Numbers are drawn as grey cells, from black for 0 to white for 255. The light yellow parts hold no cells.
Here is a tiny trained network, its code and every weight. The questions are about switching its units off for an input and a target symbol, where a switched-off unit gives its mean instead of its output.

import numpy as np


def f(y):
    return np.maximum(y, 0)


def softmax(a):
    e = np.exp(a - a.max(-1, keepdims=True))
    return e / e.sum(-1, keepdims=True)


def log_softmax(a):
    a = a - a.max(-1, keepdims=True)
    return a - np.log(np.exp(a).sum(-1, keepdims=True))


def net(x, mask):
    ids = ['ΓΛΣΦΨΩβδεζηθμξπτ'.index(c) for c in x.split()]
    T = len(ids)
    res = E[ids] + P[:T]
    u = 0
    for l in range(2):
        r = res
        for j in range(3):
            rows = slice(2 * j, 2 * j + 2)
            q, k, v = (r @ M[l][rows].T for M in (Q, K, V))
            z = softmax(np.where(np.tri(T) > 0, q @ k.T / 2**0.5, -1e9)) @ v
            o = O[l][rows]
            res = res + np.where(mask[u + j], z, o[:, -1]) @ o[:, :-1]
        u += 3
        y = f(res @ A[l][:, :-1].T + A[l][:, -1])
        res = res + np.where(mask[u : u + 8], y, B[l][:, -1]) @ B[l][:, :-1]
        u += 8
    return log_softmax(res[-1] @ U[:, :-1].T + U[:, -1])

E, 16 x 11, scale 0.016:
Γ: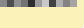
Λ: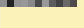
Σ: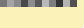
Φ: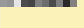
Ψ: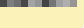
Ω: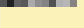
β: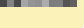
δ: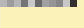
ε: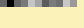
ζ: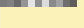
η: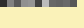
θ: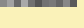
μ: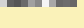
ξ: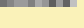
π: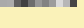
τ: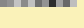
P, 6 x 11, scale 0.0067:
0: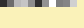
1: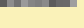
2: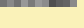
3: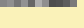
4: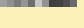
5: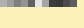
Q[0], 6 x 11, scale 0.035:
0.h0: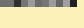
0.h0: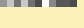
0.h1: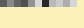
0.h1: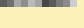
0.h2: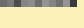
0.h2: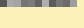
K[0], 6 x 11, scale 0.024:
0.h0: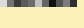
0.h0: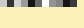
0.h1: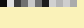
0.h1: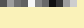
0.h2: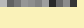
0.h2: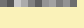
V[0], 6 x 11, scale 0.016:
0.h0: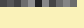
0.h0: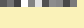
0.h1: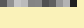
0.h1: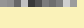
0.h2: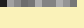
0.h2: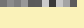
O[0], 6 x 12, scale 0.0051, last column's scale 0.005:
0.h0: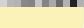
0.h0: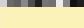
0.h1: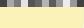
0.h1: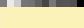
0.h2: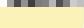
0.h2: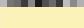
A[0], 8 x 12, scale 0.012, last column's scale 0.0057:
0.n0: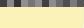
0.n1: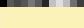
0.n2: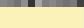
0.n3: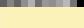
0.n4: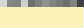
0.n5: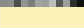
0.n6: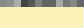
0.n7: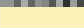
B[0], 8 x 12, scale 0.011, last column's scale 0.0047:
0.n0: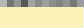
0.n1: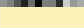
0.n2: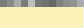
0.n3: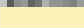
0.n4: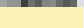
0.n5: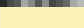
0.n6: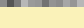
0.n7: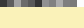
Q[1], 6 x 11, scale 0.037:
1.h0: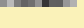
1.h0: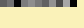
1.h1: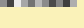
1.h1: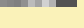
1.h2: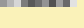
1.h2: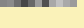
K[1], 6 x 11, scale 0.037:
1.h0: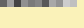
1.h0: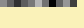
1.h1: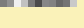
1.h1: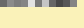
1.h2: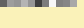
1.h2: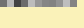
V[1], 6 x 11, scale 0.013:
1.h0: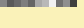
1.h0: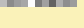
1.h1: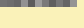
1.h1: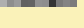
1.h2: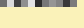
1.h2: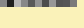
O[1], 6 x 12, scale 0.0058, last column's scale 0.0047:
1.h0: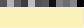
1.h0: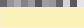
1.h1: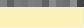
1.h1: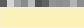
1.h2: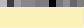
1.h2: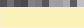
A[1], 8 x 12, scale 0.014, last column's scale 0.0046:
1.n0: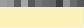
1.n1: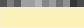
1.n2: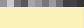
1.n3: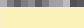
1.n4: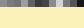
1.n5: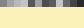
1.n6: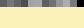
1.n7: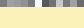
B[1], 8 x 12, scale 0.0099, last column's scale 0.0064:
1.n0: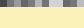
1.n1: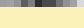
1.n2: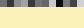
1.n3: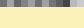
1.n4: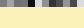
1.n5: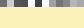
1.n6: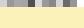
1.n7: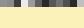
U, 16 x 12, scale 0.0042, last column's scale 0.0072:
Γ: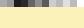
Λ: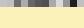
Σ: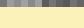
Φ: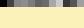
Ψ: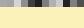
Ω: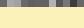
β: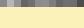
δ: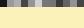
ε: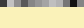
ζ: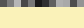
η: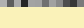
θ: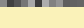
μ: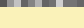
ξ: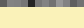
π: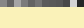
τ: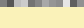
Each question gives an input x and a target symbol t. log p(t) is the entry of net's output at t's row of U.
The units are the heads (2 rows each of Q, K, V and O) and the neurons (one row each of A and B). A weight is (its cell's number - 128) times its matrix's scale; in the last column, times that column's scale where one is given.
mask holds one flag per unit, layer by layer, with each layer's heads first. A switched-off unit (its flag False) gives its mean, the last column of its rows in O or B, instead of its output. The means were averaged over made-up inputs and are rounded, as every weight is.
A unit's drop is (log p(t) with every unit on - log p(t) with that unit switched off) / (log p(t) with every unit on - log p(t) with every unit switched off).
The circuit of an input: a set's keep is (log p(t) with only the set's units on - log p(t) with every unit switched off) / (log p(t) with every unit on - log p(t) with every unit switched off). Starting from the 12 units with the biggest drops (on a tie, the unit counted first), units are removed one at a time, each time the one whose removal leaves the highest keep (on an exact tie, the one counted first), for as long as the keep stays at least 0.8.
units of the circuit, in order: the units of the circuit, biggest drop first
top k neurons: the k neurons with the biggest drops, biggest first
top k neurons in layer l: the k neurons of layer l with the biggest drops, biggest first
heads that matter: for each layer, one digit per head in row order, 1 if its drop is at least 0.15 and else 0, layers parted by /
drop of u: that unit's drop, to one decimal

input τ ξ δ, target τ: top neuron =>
0.n3
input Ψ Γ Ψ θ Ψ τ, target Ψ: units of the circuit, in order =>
0.h2, 0.n7, 0.n4
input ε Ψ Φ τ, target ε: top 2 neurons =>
1.n5, 0.n7
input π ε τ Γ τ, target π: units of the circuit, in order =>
0.h0, 1.h2, 1.h0, 0.n1
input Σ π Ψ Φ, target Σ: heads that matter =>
100 / 000
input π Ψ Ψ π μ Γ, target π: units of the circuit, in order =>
0.h0, 1.h2, 1.h0, 0.n1
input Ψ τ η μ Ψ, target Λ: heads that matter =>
001 / 000
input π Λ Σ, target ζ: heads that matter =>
101 / 000
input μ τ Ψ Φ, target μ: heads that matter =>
011 / 101
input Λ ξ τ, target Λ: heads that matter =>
101 / 001
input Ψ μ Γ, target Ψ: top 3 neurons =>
0.n7, 0.n4, 0.n2
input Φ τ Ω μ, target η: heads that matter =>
010 / 000
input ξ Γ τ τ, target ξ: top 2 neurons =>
1.n4, 0.n7
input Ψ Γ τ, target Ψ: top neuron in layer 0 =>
0.n7
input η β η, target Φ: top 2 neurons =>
1.n0, 0.n5
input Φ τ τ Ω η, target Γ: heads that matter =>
000 / 001
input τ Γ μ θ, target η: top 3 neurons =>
1.n6, 0.n0, 1.n2
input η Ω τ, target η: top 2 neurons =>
0.n5, 0.n4
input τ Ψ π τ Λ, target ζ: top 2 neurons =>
1.n1, 0.n5
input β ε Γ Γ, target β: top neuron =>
1.n4
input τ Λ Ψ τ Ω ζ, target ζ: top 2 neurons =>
1.n1, 0.n5
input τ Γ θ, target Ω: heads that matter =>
010 / 001
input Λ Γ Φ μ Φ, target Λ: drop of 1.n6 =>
0.2
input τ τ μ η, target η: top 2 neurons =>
1.n6, 0.n0
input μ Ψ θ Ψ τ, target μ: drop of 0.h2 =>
0.2
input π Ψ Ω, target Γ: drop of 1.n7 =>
0.1
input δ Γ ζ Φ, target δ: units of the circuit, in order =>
0.h0
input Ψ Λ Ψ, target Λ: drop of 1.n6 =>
-0.1
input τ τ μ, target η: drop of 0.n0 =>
0.0
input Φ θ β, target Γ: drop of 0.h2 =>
0.1
